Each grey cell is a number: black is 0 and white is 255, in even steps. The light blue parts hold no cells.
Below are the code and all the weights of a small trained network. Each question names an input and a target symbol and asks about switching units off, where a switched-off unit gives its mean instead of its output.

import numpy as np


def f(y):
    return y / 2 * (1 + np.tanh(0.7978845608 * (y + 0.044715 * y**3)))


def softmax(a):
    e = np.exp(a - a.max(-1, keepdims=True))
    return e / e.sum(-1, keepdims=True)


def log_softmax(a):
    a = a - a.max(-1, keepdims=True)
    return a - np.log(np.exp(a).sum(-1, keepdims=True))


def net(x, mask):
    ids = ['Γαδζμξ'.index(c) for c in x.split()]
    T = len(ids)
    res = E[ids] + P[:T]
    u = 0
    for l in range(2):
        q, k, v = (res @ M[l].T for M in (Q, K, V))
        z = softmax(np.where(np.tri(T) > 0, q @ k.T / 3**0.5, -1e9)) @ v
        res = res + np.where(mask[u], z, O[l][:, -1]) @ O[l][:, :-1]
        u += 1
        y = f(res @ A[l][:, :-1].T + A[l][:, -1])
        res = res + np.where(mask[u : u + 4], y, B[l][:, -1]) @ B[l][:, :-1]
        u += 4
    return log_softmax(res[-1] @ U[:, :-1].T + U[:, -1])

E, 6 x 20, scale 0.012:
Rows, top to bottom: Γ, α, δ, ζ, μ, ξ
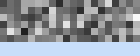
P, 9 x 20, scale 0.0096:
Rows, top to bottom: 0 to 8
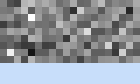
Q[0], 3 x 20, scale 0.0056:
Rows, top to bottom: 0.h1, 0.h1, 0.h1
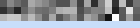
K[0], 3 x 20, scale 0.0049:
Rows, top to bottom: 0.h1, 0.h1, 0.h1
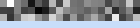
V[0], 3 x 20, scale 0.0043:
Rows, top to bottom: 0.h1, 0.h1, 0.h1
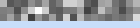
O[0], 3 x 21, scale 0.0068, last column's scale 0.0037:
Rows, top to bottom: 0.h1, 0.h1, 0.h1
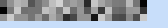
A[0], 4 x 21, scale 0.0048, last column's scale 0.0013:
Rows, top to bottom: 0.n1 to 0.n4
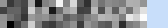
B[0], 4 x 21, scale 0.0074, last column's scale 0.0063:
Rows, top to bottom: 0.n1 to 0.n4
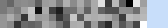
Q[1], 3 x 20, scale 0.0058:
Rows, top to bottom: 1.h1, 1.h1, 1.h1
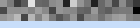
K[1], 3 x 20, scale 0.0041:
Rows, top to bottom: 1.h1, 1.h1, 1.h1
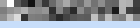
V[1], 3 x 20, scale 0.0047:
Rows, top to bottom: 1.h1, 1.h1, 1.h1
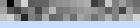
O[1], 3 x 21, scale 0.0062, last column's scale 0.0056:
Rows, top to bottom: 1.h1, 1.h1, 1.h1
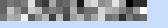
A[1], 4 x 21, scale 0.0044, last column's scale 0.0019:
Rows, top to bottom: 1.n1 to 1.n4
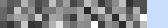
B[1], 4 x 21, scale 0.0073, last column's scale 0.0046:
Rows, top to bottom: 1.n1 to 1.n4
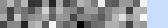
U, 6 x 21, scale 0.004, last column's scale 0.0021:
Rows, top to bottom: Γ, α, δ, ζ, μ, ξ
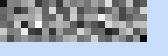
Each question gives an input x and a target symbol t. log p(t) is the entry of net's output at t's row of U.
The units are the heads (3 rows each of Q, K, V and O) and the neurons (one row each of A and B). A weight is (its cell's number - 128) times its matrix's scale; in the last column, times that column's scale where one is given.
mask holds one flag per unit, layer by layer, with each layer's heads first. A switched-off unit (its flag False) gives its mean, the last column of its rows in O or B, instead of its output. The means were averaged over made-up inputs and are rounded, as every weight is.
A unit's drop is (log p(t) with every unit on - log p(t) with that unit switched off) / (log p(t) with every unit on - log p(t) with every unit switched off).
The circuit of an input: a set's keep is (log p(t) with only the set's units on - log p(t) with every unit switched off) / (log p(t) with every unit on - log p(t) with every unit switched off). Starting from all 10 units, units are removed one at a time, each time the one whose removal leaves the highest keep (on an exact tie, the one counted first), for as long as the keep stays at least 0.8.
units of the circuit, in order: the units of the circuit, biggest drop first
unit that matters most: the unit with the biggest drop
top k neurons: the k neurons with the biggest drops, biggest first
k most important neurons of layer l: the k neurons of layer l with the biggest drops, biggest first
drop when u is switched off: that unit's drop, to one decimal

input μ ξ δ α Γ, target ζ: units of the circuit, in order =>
(0.n4 1.n3)
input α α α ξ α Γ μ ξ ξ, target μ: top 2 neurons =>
(0.n3 1.n4)
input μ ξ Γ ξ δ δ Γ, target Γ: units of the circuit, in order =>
(0.n2 0.h1)
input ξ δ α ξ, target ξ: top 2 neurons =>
(0.n1 1.n2)
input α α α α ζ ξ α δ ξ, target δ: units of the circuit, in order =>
(1.h1 0.h1)
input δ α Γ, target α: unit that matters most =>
0.n4
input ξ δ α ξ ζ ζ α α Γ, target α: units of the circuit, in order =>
(0.h1 0.n4 1.n1)
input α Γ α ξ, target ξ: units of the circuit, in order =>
(0.h1 0.n1 1.n2)
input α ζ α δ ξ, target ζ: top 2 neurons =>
(0.n4 1.n3)
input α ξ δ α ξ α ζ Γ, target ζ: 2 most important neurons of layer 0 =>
(0.n4 0.n2)
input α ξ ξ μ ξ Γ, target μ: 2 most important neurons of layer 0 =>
(0.n2 0.n3)
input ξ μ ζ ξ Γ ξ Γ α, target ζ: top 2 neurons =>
(0.n2 1.n4)
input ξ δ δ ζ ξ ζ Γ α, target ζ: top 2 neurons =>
(1.n4 0.n2)
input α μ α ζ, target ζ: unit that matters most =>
1.n3
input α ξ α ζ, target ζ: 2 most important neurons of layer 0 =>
(0.n4 0.n2)
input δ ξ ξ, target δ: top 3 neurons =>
(0.n1 0.n3 0.n4)
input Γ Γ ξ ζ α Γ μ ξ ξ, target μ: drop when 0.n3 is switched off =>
0.1
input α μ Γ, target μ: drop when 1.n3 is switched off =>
0.0
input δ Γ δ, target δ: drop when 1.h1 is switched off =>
0.5
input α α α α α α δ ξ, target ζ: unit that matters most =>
0.n4
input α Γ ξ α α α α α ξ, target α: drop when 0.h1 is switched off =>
0.4
